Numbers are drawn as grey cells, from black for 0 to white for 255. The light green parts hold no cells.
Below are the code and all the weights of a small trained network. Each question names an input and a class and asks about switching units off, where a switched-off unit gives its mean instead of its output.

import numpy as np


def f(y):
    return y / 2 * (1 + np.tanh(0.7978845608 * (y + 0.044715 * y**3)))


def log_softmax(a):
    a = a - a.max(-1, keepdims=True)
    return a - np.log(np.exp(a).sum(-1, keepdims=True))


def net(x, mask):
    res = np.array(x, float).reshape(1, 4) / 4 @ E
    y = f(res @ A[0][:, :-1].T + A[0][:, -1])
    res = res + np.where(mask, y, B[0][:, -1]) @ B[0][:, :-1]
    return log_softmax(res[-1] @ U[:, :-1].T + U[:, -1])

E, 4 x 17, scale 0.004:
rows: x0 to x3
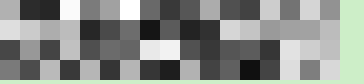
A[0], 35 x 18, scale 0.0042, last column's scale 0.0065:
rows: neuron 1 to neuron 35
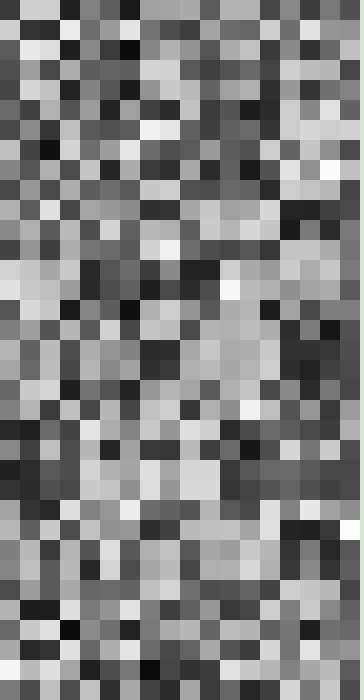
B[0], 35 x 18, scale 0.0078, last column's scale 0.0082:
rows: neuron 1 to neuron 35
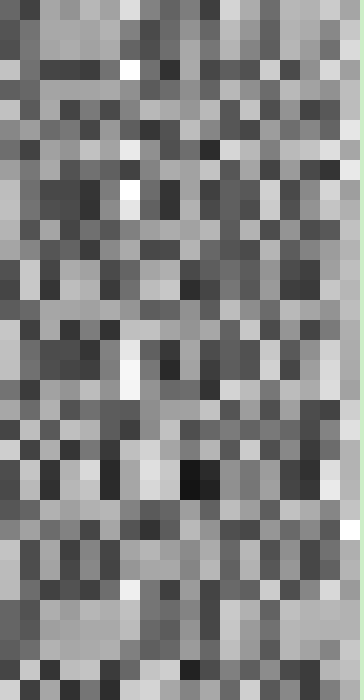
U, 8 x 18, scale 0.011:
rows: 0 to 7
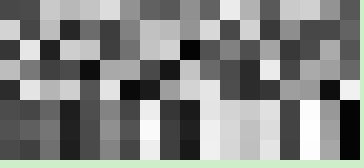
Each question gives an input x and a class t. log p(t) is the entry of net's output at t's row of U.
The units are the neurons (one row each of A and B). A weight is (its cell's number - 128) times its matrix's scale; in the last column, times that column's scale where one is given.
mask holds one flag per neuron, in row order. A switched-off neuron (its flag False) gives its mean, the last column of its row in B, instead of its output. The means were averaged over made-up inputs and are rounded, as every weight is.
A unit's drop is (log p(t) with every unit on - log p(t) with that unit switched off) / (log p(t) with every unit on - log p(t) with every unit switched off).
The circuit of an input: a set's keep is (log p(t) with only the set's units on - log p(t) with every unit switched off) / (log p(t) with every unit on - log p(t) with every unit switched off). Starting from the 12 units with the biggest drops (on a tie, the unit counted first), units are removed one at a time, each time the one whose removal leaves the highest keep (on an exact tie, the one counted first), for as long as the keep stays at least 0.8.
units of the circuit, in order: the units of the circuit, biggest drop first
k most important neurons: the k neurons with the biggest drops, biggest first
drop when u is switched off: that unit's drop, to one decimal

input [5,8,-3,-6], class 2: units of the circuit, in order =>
neuron 34
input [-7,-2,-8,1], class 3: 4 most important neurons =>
neuron 11; neuron 19; neuron 18; neuron 27
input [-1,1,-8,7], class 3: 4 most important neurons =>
neuron 11; neuron 19; neuron 18; neuron 27
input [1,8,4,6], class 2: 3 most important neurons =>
neuron 34; neuron 14; neuron 15
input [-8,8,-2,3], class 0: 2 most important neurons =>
neuron 3; neuron 32
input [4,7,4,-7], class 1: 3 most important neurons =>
neuron 21; neuron 29; neuron 12
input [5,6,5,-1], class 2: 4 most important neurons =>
neuron 14; neuron 34; neuron 15; neuron 3
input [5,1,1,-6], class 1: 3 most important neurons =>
neuron 21; neuron 12; neuron 29
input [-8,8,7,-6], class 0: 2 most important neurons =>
neuron 16; neuron 3
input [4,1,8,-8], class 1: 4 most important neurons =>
neuron 21; neuron 29; neuron 17; neuron 28
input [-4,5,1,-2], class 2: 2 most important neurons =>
neuron 15; neuron 14
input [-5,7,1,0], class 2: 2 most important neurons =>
neuron 15; neuron 34
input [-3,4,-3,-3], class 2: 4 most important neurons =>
neuron 15; neuron 34; neuron 9; neuron 7
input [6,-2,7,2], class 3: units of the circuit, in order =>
neuron 7
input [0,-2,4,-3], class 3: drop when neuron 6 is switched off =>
0.1
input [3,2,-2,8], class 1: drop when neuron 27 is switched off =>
0.0
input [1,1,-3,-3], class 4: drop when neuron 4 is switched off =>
0.1
